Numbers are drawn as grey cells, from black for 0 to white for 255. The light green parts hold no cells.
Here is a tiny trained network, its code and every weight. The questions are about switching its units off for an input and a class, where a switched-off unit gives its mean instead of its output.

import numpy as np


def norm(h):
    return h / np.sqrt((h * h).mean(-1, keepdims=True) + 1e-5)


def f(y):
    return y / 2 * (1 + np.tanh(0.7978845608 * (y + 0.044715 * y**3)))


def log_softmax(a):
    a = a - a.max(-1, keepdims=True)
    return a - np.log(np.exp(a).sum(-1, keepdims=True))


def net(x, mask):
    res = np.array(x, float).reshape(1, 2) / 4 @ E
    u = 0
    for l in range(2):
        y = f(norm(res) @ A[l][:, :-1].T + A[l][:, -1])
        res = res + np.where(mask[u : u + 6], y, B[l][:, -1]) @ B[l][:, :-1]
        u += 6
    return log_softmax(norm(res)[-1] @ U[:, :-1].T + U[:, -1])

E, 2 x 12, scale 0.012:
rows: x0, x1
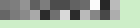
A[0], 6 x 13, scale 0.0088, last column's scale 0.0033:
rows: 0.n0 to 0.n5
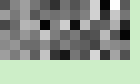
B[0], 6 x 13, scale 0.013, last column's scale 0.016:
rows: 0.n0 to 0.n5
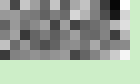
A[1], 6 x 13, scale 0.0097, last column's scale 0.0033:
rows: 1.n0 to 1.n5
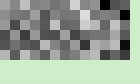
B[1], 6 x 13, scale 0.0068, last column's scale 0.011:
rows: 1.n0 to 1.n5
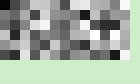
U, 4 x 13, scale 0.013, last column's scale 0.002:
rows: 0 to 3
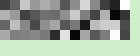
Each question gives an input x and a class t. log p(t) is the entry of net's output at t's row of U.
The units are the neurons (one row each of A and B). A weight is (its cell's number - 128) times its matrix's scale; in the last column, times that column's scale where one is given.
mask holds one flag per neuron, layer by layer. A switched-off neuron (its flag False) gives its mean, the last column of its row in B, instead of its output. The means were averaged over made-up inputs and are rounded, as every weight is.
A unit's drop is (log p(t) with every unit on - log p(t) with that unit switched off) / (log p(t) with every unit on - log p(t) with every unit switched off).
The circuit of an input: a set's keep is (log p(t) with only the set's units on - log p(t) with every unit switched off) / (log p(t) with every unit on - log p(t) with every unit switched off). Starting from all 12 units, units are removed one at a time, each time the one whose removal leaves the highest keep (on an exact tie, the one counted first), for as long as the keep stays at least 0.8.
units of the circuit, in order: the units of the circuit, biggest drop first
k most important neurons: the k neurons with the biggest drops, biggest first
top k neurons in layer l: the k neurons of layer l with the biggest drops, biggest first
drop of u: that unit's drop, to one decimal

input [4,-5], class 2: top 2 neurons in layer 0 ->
[0.n0, 0.n5]
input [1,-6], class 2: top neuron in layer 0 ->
[0.n0]
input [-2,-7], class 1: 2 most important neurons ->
[0.n5, 0.n0]
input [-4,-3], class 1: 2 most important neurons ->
[0.n0, 0.n5]
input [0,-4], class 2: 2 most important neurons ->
[0.n0, 0.n1]
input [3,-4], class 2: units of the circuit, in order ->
[0.n0, 0.n5]
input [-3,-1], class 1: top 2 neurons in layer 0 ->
[0.n5, 0.n0]
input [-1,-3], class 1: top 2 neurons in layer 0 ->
[0.n5, 0.n0]
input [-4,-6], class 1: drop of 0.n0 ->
0.1
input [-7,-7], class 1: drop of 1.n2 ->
0.0
